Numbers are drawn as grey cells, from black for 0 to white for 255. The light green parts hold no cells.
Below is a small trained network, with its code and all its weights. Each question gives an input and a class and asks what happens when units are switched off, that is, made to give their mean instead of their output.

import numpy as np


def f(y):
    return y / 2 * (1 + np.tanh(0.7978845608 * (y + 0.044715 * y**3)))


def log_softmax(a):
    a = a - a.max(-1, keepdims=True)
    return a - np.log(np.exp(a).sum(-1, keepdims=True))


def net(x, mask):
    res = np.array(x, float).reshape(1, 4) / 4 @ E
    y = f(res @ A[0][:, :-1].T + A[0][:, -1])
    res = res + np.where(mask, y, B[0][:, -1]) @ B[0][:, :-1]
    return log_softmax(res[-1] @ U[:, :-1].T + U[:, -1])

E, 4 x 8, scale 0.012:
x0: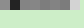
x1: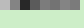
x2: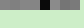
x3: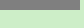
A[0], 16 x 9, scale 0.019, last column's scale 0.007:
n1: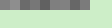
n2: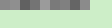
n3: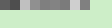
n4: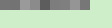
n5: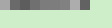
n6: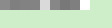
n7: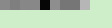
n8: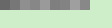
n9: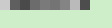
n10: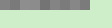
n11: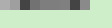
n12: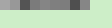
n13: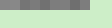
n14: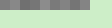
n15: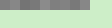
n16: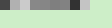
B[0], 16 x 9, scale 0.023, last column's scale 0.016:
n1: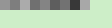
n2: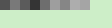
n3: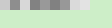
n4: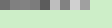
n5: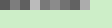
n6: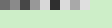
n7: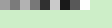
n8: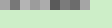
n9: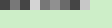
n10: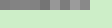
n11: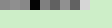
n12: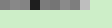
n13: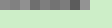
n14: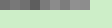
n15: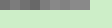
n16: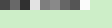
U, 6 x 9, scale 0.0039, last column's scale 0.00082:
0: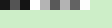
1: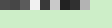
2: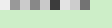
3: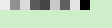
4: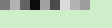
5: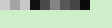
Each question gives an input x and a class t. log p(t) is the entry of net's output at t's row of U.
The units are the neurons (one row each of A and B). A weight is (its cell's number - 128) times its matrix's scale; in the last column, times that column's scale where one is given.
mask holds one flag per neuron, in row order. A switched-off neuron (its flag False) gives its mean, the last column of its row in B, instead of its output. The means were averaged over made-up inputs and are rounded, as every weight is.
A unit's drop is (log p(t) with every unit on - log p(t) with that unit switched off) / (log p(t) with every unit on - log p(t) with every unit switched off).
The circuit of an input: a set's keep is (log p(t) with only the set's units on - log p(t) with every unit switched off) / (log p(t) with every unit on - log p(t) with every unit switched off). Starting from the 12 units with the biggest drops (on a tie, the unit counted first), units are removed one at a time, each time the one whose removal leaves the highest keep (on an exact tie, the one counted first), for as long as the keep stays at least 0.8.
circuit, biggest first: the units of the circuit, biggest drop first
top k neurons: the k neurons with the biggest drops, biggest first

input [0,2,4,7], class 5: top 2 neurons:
[n16 n9]
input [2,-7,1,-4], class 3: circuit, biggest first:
[n3]
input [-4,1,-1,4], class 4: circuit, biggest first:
[n9 n7]
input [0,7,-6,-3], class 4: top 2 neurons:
[n16 n11]
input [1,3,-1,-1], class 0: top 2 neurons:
[n7 n3]
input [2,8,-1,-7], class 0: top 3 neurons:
[n9 n7 n5]
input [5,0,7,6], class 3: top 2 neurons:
[n16 n3]
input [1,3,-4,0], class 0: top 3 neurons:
[n3 n9 n11]
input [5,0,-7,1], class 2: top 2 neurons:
[n16 n3]
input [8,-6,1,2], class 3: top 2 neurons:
[n6 n4]
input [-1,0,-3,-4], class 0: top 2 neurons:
[n3 n11]
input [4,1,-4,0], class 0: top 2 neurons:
[n9 n11]
